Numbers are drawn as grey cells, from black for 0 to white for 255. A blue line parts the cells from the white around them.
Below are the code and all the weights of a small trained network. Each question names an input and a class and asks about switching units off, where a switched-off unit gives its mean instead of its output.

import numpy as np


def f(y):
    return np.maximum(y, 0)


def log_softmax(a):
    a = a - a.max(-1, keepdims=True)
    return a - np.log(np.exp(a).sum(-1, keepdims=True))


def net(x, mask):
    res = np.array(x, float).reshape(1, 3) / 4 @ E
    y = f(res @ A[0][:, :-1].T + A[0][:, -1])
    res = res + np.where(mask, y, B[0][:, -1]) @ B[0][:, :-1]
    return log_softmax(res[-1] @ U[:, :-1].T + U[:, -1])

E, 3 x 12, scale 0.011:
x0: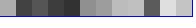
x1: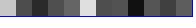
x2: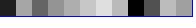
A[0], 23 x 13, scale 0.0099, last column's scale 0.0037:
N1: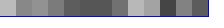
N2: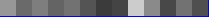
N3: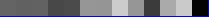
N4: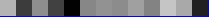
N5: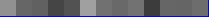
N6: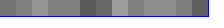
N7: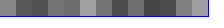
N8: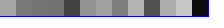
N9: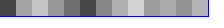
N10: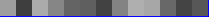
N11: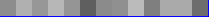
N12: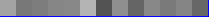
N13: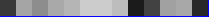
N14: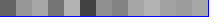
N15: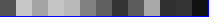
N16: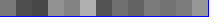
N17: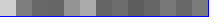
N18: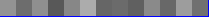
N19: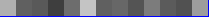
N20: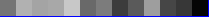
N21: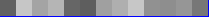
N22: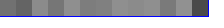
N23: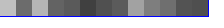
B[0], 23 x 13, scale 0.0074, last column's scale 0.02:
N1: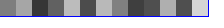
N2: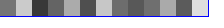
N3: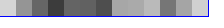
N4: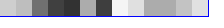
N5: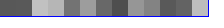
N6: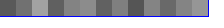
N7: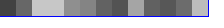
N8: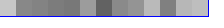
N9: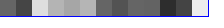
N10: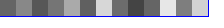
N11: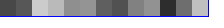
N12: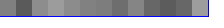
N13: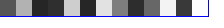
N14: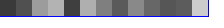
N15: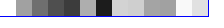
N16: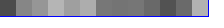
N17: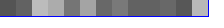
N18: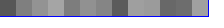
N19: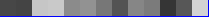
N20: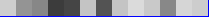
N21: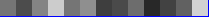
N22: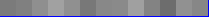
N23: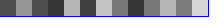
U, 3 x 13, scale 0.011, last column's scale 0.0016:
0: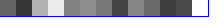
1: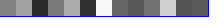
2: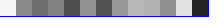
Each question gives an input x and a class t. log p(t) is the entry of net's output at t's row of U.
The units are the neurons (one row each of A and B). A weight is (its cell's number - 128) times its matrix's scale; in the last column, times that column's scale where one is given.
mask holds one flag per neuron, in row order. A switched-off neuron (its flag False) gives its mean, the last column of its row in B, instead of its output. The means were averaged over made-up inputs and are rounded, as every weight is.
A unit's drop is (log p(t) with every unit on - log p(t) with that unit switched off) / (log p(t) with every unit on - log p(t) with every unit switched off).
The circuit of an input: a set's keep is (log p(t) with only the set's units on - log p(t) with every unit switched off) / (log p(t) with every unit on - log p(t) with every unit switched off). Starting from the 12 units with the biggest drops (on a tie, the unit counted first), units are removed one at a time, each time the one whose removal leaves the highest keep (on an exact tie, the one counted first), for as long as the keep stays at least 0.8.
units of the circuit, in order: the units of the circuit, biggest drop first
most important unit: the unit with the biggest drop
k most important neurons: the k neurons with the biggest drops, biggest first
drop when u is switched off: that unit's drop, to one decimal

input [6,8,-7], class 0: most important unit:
N19
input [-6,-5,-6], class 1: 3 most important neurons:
[N1; N2; N10]
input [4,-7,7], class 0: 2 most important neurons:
[N9; N21]
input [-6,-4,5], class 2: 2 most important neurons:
[N15; N20]
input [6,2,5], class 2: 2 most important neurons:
[N3; N4]
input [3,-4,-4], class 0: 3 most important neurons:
[N13; N9; N11]
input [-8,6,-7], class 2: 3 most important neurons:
[N15; N20; N13]
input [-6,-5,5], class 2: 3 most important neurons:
[N15; N20; N19]
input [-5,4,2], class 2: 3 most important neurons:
[N15; N20; N9]
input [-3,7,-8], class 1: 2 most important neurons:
[N2; N23]
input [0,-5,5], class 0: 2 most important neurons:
[N9; N2]
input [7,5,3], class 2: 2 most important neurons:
[N4; N3]
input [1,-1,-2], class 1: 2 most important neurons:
[N15; N19]
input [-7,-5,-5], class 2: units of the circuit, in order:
[N15]
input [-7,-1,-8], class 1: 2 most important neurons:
[N2; N1]
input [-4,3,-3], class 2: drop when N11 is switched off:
0.1
